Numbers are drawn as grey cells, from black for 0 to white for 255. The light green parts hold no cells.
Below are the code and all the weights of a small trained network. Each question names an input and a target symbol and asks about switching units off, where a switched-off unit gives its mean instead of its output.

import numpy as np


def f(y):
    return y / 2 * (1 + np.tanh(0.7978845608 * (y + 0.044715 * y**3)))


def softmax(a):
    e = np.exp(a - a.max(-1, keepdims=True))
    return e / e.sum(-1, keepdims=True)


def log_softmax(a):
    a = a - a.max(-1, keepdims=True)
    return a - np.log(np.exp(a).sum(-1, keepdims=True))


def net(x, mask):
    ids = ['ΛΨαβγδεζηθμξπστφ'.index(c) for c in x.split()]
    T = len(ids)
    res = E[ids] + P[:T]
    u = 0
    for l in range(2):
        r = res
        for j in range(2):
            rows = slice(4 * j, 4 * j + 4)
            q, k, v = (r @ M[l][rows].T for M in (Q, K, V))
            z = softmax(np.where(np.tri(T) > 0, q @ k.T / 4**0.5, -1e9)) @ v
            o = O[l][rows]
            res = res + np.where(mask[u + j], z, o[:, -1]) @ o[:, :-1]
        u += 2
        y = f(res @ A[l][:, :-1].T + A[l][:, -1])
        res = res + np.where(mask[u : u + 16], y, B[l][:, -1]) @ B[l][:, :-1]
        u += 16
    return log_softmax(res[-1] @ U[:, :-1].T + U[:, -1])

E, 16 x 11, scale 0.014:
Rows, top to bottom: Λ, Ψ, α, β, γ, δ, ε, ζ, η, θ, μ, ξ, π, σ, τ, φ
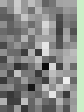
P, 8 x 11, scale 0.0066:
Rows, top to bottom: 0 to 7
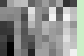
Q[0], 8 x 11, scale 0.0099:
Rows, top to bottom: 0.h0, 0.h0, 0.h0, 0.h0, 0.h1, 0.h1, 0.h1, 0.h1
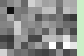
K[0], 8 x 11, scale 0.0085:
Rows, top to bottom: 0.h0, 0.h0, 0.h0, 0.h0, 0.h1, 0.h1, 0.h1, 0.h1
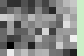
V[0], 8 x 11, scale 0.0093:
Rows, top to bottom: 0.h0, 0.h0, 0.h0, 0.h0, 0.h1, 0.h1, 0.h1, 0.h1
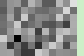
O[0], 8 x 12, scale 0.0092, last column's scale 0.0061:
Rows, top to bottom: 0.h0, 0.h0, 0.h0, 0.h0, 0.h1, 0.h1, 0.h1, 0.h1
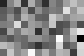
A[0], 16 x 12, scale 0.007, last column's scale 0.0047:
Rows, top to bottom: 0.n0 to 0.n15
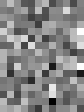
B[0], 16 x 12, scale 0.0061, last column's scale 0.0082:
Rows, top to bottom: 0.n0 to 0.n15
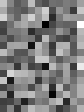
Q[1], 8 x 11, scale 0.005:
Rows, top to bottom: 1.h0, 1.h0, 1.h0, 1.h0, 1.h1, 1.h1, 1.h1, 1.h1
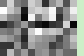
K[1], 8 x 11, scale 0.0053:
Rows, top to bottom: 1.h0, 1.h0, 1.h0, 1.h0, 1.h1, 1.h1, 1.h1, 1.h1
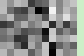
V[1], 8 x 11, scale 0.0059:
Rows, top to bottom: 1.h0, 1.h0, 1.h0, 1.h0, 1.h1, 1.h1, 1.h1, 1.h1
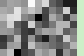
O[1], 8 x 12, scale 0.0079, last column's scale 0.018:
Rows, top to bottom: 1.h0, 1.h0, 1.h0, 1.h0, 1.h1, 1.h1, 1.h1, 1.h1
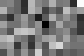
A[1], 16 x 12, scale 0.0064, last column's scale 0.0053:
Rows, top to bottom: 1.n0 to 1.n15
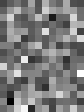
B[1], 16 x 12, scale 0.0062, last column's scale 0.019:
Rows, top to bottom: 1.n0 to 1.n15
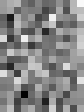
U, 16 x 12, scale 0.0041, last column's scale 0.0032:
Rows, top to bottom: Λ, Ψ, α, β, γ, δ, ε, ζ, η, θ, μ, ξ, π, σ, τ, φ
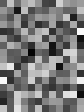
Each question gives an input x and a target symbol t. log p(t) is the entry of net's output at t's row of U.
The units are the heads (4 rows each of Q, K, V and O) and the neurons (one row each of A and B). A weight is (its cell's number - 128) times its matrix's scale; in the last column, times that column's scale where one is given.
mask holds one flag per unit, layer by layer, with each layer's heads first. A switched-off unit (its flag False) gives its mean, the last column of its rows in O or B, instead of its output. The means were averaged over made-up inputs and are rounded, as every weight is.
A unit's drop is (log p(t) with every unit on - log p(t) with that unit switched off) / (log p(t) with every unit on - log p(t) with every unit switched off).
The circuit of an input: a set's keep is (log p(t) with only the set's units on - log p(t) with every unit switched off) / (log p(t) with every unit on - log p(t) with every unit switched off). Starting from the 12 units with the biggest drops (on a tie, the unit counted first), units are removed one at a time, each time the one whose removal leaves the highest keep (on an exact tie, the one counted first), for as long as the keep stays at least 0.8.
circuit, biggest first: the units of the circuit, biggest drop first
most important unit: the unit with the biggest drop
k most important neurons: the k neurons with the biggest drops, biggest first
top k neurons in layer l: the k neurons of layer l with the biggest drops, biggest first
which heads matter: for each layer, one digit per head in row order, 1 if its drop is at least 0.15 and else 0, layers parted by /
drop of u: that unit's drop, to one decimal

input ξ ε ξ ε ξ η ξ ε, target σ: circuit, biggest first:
1.h0, 1.n2, 0.h0
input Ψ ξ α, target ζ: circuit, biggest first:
0.h0, 0.h1
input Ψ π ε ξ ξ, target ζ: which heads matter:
10 / 00
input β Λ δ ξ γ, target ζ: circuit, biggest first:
0.h1, 0.h0
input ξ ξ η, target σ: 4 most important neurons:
1.n2, 1.n15, 1.n4, 1.n6
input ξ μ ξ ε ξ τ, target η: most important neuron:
1.n4
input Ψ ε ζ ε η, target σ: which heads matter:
11 / 00
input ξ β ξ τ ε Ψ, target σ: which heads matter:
11 / 11
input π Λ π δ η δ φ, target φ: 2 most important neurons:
1.n5, 0.n6
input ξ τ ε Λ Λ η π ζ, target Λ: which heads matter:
01 / 00
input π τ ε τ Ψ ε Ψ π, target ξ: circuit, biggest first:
0.n13, 1.h1, 0.h0, 0.h1
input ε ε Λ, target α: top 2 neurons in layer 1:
1.n11, 1.n6
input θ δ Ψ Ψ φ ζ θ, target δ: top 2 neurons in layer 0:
0.n6, 0.n12
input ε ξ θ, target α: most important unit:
1.h0
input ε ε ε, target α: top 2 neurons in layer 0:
0.n0, 0.n7
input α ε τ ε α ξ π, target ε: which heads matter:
11 / 10
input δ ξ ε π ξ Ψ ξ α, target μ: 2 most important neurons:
0.n13, 1.n2
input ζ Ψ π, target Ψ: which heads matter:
01 / 11
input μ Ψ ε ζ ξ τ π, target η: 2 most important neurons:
1.n13, 0.n8
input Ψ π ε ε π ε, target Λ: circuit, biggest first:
0.h1
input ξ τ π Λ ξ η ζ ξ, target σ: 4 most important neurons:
1.n2, 1.n15, 1.n4, 1.n6
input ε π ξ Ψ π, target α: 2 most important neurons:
1.n11, 1.n1
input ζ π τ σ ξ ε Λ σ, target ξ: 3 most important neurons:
0.n2, 1.n8, 0.n9
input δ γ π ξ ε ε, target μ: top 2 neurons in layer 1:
1.n2, 1.n15
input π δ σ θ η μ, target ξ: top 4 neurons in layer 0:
0.n13, 0.n2, 0.n3, 0.n9
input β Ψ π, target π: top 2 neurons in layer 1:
1.n14, 1.n13
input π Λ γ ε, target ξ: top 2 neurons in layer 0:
0.n13, 0.n3
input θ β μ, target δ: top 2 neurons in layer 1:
1.n14, 1.n2
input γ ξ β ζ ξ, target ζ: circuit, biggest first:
0.h0
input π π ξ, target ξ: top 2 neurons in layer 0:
0.n13, 0.n3
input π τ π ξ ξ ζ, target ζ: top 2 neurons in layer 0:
0.n1, 0.n4
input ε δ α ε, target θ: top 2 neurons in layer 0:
0.n12, 0.n1
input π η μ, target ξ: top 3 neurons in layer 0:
0.n13, 0.n3, 0.n9
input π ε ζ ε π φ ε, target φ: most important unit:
0.h0
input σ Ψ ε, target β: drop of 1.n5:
0.2
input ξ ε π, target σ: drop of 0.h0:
0.6
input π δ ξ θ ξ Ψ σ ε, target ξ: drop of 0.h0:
0.1
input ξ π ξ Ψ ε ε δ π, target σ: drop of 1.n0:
0.0
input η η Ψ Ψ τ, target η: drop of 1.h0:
0.3
